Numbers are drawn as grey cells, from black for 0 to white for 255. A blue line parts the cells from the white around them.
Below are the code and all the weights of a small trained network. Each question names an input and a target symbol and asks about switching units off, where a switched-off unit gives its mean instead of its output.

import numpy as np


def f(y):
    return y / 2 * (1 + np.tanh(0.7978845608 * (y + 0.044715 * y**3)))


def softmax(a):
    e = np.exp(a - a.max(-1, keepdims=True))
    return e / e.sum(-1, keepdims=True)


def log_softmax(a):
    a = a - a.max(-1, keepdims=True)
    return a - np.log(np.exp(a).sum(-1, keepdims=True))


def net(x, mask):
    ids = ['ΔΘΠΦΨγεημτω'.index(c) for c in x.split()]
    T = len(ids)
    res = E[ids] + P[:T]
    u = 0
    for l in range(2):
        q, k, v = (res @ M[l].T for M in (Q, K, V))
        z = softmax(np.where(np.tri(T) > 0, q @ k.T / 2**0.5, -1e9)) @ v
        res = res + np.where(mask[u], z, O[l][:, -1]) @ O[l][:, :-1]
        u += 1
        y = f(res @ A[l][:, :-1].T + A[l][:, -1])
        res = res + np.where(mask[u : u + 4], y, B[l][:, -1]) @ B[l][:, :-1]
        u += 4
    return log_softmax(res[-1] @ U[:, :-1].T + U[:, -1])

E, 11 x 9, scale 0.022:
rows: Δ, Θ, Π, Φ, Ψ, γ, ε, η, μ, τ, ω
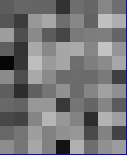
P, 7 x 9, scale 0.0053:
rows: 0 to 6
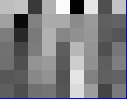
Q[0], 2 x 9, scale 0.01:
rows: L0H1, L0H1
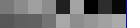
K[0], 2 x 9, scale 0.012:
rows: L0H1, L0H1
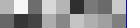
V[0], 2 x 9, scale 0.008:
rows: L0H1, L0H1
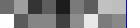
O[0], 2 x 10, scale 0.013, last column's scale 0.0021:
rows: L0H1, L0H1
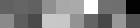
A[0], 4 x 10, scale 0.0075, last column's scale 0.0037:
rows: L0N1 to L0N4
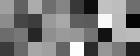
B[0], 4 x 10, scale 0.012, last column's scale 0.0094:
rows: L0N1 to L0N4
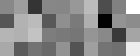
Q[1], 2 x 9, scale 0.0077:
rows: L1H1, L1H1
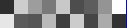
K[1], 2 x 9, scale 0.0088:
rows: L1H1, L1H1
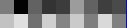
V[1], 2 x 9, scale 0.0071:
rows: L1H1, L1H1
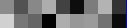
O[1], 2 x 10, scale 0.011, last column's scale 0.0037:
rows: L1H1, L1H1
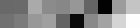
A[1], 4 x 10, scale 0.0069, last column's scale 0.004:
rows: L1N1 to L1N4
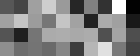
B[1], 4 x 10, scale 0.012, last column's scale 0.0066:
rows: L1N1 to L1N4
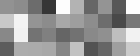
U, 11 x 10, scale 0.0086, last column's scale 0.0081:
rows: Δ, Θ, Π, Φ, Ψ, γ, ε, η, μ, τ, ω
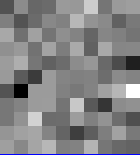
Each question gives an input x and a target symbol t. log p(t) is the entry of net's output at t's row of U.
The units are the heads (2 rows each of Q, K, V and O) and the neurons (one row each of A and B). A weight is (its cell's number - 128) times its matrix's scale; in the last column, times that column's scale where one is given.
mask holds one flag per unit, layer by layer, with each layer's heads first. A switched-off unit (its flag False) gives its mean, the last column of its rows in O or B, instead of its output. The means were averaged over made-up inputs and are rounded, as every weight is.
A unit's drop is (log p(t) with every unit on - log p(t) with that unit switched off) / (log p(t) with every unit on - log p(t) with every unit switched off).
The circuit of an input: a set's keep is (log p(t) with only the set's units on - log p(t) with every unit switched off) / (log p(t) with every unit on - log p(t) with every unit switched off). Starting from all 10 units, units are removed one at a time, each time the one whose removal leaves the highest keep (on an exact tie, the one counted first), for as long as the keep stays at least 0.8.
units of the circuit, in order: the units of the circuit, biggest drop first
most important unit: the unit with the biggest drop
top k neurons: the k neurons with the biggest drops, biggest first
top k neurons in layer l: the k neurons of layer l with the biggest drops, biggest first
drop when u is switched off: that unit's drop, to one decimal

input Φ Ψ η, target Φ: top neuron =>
(L0N2)
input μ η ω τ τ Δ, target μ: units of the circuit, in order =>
(L0H1; L0N1)
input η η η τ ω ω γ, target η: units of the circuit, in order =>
(L1H1; L0N4)
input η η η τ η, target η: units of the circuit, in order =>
(L1H1; L0N1)
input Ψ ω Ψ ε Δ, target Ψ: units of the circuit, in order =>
(L0H1; L0N1)
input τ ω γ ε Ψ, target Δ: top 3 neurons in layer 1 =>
(L1N3; L1N4; L1N1)
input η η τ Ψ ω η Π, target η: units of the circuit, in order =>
(L1H1; L0N4)
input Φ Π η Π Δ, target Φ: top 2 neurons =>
(L0N2; L1N4)
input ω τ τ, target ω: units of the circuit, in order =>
(L0H1; L0N3)
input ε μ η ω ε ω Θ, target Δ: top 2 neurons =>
(L0N3; L1N3)
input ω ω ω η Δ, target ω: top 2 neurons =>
(L0N3; L0N4)
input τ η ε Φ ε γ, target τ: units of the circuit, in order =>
(L0H1; L1H1)
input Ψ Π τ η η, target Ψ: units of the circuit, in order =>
(L0H1; L0N1)
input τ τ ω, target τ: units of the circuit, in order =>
(L1H1)
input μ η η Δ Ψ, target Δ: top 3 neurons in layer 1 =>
(L1N3; L1N1; L1N4)
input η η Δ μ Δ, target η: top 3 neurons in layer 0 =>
(L0N1; L0N4; L0N2)
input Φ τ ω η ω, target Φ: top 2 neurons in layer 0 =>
(L0N4; L0N2)
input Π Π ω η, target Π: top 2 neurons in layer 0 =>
(L0N3; L0N4)
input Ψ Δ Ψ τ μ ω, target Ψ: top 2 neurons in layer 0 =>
(L0N1; L0N4)
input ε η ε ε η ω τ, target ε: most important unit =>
L0N1
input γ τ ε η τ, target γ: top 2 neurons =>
(L0N1; L0N4)
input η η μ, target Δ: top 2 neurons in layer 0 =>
(L0N2; L0N1)
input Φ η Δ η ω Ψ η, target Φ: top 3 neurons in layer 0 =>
(L0N2; L0N4; L0N1)
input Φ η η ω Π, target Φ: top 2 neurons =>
(L0N2; L1N4)
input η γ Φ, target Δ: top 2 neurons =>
(L0N1; L0N2)
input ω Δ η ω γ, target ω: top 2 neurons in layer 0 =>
(L0N3; L0N4)
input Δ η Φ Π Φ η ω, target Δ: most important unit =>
L0H1
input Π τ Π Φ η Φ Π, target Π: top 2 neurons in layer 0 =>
(L0N3; L0N1)
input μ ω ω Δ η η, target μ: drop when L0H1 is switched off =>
0.8
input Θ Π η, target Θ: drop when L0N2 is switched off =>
0.3
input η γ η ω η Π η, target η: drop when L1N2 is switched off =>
0.0
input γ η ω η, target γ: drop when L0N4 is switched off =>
0.1
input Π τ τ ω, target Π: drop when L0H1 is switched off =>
0.5
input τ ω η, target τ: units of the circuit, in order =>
(L0H1)
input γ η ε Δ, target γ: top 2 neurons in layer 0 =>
(L0N1; L0N4)
